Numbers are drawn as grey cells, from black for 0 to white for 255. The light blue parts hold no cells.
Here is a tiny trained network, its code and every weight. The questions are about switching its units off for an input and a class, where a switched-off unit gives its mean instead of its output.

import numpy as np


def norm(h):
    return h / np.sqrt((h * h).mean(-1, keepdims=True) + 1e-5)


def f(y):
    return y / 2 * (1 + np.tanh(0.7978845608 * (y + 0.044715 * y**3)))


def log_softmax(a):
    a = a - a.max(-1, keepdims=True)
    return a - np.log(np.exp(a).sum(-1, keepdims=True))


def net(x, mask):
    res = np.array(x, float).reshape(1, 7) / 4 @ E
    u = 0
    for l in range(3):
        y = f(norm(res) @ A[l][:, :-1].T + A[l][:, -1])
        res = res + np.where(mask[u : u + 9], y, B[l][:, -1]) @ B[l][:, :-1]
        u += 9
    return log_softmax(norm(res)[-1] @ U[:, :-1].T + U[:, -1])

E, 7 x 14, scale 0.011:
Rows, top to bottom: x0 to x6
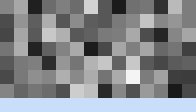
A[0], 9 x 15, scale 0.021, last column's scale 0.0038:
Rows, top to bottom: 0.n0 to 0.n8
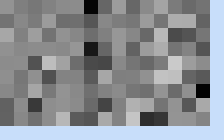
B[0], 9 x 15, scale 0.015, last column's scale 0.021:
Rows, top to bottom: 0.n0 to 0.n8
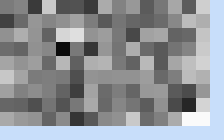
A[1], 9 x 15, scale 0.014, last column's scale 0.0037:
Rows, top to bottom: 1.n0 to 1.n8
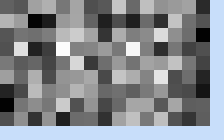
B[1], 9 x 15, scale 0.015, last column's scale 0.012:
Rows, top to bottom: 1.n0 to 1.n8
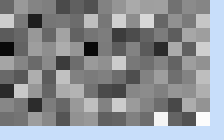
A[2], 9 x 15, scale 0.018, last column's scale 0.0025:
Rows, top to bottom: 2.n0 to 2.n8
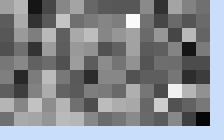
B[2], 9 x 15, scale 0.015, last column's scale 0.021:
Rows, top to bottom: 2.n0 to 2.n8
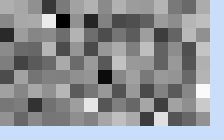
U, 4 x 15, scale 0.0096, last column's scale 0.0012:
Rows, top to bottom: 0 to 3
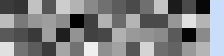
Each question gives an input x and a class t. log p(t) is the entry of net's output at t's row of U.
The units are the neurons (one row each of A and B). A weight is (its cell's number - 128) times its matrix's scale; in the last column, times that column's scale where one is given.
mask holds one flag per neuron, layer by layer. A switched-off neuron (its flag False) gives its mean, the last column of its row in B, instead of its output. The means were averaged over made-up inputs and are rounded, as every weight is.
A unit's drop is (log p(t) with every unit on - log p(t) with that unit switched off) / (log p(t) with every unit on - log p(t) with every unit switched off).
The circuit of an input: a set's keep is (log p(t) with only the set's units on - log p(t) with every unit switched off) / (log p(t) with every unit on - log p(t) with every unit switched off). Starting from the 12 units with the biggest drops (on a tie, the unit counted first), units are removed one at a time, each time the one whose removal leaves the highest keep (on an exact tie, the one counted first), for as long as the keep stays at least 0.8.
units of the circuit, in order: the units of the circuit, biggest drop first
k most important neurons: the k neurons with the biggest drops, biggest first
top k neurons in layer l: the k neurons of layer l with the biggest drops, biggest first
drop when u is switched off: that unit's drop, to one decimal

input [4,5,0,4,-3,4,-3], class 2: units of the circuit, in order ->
0.n7
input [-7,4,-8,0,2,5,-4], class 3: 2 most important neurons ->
0.n2; 0.n5
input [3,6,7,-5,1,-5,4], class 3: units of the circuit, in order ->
0.n3; 2.n0
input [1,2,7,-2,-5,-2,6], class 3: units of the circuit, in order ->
0.n4; 0.n8
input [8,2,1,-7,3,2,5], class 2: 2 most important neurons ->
0.n8; 0.n4
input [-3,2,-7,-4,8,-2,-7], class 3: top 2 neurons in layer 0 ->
0.n0; 0.n3
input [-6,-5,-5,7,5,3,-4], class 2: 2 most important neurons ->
0.n0; 0.n4
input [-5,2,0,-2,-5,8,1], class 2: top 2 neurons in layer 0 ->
0.n3; 0.n0
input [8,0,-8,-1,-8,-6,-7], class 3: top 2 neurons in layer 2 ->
2.n0; 2.n1
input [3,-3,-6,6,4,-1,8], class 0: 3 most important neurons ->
0.n0; 0.n8; 0.n4
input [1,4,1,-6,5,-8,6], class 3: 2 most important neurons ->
0.n8; 0.n7
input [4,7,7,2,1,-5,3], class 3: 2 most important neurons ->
0.n4; 1.n1
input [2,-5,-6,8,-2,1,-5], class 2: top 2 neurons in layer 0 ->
0.n8; 0.n0
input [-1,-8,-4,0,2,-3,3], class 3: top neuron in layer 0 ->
0.n7
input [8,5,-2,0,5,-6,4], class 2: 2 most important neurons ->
0.n4; 2.n3
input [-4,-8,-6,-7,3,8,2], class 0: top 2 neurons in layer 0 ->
0.n8; 0.n4
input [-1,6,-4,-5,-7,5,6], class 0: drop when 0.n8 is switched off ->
0.3
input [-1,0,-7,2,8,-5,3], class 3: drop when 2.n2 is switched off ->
0.0
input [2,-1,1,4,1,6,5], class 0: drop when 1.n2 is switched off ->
0.2
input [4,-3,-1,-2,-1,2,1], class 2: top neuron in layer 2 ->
2.n1
